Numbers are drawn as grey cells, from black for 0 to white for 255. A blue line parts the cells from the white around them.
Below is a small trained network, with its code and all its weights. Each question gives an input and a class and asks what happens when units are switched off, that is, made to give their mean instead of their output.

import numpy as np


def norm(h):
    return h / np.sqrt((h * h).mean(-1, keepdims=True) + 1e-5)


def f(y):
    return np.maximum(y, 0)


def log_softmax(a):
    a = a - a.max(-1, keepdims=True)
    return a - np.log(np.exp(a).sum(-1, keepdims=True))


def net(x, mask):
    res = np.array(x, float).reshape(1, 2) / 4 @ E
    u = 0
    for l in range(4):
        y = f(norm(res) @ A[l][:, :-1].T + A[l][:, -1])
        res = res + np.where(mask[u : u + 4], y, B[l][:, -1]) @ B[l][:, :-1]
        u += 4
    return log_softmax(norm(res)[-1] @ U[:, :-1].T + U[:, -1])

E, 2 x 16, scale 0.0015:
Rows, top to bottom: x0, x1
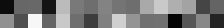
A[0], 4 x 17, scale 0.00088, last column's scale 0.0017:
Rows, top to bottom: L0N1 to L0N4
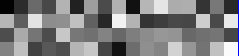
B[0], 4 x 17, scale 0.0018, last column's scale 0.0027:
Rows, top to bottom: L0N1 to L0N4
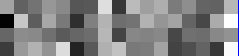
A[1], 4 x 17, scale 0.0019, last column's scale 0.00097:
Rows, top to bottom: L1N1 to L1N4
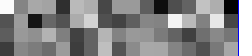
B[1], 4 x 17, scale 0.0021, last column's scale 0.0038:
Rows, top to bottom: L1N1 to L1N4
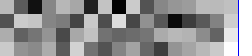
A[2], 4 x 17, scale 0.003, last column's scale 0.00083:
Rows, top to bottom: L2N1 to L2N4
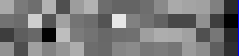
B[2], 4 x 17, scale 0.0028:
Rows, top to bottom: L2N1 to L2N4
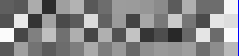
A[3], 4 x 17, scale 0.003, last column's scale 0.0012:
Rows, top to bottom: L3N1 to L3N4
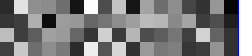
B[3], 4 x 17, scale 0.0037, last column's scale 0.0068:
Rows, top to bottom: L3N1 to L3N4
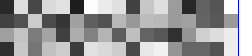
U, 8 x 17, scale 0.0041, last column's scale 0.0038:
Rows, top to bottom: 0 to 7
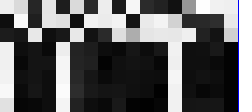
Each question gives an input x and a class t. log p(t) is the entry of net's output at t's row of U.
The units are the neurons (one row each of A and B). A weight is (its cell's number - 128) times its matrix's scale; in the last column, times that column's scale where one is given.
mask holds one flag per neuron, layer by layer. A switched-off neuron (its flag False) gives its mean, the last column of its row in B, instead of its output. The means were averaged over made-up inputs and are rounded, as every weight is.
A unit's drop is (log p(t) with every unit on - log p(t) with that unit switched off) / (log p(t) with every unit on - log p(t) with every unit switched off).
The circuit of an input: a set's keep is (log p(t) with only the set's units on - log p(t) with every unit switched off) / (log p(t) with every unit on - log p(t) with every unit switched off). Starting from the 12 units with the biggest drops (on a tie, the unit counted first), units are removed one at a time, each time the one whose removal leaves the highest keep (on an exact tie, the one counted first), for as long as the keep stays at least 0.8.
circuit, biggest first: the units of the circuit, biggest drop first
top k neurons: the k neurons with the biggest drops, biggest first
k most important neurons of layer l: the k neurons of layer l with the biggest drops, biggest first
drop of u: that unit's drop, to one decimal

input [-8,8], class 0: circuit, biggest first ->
L3N1
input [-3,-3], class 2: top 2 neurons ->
L0N4, L2N1
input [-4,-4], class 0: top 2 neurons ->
L0N2, L1N1
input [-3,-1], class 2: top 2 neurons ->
L2N1, L2N3
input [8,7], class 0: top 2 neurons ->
L2N3, L1N2
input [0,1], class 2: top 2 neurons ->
L2N1, L3N1
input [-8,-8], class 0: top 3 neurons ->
L1N1, L0N2, L2N2
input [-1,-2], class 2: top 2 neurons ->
L0N4, L2N1
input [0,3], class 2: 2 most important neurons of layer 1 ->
L1N2, L1N3
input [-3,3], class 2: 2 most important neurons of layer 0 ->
L0N2, L0N4
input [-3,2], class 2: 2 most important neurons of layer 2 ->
L2N3, L2N1
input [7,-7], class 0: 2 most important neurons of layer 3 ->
L3N1, L3N4
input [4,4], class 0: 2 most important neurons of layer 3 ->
L3N1, L3N4
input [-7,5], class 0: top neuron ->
L1N1
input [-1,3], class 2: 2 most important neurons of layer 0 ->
L0N2, L0N4
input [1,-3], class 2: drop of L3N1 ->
0.1
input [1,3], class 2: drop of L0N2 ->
1.0
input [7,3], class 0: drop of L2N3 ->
1.2
